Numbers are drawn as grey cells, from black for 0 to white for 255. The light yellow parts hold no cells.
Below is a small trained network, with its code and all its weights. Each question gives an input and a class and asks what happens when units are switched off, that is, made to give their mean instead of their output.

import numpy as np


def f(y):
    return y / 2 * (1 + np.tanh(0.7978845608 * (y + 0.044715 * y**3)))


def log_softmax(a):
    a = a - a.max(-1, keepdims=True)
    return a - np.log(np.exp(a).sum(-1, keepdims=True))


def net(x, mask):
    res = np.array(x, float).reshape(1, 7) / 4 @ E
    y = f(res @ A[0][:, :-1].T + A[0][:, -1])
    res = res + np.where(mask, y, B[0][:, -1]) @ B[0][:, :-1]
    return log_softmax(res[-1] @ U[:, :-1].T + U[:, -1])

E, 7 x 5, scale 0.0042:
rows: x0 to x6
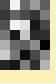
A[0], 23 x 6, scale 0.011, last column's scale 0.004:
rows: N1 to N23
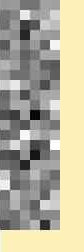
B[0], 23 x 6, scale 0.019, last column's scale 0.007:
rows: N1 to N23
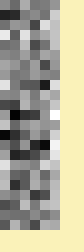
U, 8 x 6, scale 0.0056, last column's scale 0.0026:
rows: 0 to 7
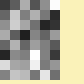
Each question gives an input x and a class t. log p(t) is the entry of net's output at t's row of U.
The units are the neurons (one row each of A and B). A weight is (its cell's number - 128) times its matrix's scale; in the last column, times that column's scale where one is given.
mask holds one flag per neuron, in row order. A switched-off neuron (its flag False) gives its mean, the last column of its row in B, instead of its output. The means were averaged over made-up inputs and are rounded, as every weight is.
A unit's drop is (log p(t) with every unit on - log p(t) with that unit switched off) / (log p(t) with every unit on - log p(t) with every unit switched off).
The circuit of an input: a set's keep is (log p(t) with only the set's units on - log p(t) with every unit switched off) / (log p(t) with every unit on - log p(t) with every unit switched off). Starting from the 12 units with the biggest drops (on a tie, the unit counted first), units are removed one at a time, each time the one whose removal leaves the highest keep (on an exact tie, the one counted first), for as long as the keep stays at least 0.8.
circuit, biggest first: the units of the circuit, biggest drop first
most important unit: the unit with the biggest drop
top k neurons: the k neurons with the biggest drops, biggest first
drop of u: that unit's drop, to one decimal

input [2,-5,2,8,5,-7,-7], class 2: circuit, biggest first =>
N9; N12
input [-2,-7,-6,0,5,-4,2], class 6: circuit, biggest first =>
N12; N16; N15
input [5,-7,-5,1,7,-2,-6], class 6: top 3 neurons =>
N12; N16; N4
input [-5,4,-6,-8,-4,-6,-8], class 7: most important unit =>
N9
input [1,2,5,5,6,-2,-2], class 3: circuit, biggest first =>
N12; N9
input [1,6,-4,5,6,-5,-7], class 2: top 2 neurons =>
N12; N16
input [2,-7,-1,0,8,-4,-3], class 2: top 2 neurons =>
N12; N16
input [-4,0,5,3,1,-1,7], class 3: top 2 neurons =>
N16; N12
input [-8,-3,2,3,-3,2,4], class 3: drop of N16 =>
0.3
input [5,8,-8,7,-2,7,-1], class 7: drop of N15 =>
0.2
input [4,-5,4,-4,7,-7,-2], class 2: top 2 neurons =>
N9; N12
